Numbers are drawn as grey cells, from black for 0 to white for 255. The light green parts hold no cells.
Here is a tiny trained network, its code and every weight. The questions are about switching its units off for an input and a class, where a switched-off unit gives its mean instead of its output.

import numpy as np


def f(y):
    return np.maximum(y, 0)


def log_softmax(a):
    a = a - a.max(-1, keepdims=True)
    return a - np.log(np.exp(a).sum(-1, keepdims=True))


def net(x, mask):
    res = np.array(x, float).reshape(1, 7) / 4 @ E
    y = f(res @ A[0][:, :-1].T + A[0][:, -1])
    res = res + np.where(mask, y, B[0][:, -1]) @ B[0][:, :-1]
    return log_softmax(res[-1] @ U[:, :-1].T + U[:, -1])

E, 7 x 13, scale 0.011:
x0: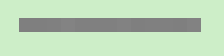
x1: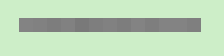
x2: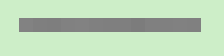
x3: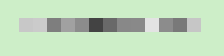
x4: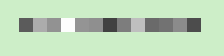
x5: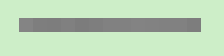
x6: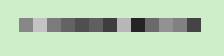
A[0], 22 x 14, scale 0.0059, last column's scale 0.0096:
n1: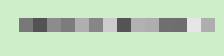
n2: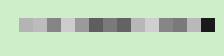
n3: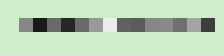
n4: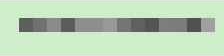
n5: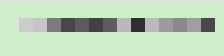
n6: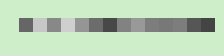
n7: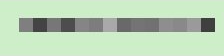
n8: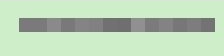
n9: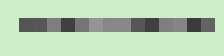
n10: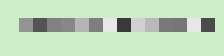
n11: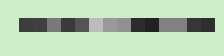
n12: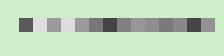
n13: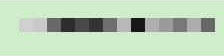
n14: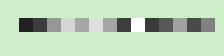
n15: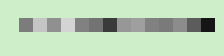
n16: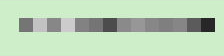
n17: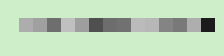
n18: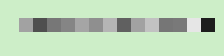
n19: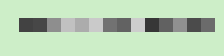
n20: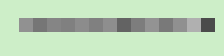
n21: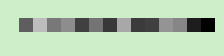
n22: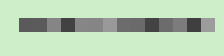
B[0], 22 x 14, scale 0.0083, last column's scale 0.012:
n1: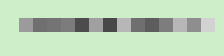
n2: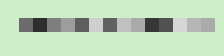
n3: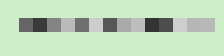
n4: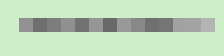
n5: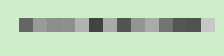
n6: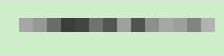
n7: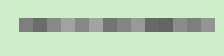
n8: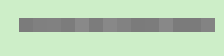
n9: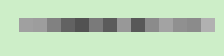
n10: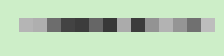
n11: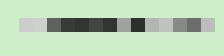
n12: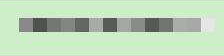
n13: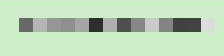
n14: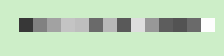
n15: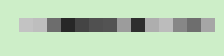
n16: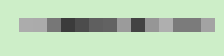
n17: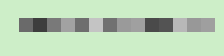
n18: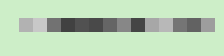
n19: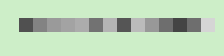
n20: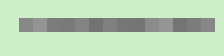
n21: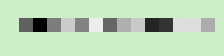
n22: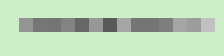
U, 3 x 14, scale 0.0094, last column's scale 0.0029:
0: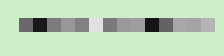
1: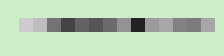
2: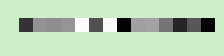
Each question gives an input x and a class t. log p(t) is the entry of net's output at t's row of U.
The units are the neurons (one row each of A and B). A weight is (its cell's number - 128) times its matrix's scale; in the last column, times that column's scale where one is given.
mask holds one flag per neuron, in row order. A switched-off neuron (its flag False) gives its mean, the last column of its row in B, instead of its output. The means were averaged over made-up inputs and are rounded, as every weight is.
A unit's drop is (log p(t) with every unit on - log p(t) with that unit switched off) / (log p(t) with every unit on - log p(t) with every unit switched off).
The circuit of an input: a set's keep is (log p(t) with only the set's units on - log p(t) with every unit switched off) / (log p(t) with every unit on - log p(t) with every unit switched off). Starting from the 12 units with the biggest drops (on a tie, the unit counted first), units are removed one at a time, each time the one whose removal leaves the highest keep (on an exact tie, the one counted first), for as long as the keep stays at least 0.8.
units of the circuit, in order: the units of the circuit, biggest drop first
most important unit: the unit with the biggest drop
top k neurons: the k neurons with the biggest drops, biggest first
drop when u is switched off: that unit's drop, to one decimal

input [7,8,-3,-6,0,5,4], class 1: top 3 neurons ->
n11, n3, n9
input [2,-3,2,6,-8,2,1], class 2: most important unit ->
n13
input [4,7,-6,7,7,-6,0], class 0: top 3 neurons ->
n2, n17, n12
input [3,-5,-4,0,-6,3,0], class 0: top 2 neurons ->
n3, n11
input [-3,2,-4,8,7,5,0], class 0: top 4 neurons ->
n2, n17, n12, n11
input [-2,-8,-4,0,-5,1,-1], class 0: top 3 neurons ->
n3, n11, n15
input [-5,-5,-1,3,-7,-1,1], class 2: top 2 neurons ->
n13, n5
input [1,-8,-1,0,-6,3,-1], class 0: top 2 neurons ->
n3, n11
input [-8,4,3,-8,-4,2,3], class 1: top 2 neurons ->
n11, n9
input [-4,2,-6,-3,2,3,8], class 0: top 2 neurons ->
n21, n10
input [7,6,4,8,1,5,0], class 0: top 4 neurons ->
n2, n17, n11, n9
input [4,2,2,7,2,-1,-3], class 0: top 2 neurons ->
n2, n17
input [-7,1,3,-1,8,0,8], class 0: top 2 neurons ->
n21, n12
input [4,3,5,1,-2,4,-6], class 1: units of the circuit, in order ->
n10
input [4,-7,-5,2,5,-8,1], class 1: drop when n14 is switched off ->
0.2
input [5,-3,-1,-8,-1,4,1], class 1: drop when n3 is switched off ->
-0.1
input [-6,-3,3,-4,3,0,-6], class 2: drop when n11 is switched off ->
0.0
